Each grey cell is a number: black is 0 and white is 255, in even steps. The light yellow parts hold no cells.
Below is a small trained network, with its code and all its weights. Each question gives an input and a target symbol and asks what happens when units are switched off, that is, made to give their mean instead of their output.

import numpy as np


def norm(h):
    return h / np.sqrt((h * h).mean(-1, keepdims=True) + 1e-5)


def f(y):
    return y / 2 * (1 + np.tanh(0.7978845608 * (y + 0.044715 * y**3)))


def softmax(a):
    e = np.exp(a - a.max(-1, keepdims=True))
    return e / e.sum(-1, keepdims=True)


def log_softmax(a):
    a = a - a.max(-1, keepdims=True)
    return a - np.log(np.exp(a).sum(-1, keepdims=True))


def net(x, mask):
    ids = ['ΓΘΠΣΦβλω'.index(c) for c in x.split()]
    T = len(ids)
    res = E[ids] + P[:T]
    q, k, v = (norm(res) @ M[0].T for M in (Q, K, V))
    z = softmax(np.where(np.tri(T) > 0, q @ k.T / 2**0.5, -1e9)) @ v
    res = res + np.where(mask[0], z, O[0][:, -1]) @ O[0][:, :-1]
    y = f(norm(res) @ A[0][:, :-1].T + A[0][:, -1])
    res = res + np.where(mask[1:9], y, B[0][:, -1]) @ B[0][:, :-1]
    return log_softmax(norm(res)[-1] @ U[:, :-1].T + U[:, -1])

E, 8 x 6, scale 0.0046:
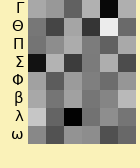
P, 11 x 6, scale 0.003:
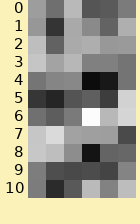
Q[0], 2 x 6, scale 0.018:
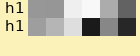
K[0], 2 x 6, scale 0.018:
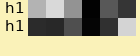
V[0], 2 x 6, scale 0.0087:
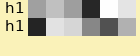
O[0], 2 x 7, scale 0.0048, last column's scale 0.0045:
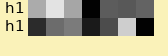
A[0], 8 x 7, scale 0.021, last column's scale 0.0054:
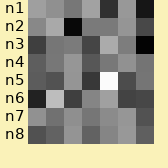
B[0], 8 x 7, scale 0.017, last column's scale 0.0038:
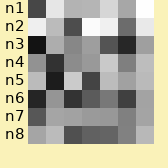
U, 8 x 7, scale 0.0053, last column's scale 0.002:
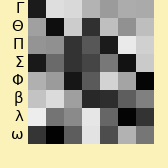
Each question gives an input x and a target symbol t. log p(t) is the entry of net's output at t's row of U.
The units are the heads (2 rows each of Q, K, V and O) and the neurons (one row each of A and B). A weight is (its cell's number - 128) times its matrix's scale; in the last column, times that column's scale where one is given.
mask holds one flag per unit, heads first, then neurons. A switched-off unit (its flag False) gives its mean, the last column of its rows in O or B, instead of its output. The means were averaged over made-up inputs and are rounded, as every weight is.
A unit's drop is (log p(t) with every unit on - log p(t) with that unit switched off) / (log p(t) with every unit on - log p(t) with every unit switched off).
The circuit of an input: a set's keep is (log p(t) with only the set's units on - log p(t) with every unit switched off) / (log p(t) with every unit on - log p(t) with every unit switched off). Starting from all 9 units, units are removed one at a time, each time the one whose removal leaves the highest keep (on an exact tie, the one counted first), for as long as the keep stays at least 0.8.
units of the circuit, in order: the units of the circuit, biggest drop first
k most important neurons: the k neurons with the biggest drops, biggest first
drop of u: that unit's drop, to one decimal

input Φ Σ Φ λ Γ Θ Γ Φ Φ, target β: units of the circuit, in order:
h1; n2; n1
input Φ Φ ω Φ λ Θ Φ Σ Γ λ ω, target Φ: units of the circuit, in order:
h1; n8; n4
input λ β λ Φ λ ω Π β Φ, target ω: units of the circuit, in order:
h1; n2; n1
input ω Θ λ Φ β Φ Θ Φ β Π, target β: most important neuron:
n2
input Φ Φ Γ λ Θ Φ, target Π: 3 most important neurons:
n8; n2; n1
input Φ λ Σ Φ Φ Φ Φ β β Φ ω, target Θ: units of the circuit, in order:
h1; n4; n2
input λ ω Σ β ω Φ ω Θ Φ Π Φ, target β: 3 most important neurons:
n2; n1; n5
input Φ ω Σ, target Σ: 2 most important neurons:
n6; n3
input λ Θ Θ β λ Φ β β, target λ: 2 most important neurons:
n1; n5
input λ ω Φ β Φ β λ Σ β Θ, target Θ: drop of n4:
0.0
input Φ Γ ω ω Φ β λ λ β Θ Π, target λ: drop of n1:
0.6
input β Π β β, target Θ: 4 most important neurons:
n4; n2; n1; n8
